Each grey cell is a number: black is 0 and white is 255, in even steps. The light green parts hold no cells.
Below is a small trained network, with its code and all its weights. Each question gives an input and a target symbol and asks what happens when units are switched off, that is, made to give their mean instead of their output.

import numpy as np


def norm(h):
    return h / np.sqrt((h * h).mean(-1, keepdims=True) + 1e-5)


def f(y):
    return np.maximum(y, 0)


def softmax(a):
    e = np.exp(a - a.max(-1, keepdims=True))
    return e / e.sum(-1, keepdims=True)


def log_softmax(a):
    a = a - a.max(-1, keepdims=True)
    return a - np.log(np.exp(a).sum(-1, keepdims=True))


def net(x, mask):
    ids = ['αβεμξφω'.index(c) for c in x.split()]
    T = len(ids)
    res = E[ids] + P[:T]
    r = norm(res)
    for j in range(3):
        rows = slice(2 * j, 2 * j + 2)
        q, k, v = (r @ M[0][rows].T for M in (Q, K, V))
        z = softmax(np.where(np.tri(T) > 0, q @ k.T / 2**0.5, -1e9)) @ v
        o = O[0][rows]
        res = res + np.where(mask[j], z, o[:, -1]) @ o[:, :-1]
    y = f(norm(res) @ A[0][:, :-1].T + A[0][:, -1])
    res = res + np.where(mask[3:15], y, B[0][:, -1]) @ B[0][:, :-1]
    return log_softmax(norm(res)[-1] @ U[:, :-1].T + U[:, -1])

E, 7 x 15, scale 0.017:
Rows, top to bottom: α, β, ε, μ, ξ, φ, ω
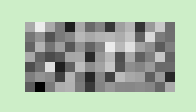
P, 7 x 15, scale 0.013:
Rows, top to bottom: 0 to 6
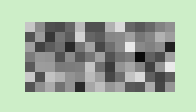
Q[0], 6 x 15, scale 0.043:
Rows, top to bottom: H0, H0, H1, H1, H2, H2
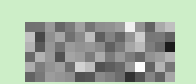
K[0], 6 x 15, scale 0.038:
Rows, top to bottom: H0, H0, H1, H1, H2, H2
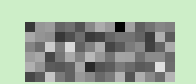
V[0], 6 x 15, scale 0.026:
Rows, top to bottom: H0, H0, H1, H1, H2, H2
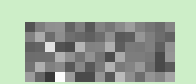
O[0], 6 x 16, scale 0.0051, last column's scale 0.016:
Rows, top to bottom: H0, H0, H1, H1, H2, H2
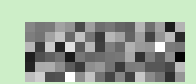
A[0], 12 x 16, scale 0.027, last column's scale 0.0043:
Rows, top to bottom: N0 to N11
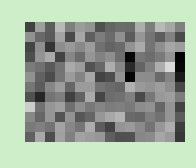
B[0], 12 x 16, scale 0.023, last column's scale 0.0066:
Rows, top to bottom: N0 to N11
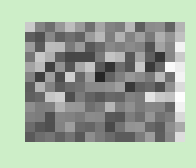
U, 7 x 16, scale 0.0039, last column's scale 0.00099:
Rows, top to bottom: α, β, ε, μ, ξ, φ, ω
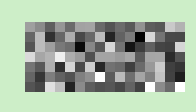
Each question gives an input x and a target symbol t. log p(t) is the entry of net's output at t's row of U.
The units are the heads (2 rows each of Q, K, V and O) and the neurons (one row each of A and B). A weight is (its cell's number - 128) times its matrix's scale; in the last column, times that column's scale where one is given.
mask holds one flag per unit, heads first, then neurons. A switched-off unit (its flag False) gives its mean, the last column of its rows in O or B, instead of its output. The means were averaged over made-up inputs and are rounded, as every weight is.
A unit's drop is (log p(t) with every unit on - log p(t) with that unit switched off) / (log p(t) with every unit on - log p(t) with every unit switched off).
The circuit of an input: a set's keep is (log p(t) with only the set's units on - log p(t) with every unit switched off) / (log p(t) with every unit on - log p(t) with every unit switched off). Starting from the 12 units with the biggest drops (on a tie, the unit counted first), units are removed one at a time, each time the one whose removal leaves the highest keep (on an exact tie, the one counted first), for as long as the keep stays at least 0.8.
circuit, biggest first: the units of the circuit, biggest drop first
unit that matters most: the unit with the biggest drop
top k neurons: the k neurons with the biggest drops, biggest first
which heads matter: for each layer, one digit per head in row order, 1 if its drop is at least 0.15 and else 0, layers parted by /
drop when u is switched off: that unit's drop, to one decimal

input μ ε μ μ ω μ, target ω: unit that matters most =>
H1
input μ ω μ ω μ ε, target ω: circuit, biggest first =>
(H1 N7)
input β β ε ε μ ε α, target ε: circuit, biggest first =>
(N3 H2)
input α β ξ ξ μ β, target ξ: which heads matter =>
010
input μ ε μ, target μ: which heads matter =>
010
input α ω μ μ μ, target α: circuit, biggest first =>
(N4 H2)
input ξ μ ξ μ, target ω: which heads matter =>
001
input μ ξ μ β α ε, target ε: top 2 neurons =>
(N6 N4)
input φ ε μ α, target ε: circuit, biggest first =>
(H2 N3)
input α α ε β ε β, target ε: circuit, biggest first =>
(N6 H1)
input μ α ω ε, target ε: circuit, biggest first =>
(H2 N3)
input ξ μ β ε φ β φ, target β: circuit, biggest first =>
(H0 N9)
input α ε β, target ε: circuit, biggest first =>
(N6 H2)
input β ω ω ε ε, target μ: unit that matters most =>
N0
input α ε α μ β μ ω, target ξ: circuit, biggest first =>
(H2 N5)
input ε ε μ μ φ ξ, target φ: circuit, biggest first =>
(H1 N1)
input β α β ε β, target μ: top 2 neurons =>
(N0 N2)
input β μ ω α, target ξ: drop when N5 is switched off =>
0.5
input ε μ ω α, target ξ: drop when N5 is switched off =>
0.3
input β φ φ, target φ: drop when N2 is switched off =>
0.0
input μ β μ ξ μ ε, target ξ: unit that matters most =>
H1
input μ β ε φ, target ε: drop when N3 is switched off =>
0.3
